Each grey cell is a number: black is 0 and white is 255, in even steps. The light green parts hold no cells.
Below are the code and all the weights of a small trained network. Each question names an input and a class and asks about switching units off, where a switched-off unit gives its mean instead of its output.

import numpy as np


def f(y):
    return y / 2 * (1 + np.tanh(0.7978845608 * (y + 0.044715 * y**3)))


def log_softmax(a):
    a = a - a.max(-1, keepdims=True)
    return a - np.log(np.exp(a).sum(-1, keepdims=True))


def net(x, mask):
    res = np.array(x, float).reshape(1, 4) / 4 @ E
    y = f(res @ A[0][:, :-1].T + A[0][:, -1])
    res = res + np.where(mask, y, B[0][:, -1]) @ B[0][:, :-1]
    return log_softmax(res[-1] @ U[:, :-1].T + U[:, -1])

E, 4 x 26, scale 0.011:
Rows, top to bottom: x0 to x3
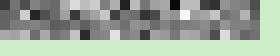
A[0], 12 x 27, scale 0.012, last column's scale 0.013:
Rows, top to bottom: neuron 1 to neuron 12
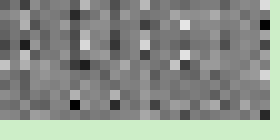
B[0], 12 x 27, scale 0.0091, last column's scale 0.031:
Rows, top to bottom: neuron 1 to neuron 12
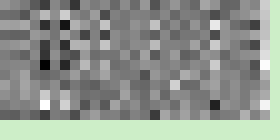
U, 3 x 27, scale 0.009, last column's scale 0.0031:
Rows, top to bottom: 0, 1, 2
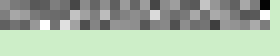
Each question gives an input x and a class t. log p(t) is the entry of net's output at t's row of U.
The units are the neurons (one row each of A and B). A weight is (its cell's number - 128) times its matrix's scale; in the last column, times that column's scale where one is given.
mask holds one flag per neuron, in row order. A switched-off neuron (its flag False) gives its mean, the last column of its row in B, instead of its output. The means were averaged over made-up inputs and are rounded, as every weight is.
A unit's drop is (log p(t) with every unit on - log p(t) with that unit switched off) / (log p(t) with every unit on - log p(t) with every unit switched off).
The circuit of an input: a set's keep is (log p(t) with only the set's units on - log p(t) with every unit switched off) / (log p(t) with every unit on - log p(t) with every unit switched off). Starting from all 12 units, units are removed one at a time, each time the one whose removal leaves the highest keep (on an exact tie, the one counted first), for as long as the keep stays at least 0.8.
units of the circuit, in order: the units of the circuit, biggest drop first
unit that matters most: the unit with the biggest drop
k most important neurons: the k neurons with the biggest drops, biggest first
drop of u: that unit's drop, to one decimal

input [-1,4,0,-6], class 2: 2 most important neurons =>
(neuron 11; neuron 7)
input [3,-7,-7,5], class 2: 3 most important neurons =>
(neuron 7; neuron 5; neuron 3)
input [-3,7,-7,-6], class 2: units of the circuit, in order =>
(neuron 11)
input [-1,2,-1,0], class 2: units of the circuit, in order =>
(neuron 7; neuron 5)
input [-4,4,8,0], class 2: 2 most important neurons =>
(neuron 11; neuron 2)
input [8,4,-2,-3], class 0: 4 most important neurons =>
(neuron 6; neuron 1; neuron 8; neuron 7)
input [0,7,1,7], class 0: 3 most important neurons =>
(neuron 6; neuron 5; neuron 8)
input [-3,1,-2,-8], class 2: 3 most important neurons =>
(neuron 11; neuron 4; neuron 6)
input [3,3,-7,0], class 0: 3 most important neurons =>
(neuron 5; neuron 6; neuron 8)
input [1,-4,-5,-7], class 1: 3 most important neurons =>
(neuron 5; neuron 6; neuron 8)
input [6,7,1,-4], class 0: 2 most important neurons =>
(neuron 6; neuron 1)
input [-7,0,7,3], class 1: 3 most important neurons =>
(neuron 7; neuron 6; neuron 1)
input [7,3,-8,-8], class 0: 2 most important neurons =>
(neuron 1; neuron 4)
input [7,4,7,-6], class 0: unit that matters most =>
neuron 1
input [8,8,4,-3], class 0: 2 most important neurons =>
(neuron 6; neuron 1)
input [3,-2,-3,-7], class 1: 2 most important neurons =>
(neuron 5; neuron 6)
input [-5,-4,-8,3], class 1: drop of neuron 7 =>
0.1
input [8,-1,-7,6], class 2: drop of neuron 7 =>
0.6
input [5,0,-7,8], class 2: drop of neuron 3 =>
0.4
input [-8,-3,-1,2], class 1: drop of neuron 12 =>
-0.1
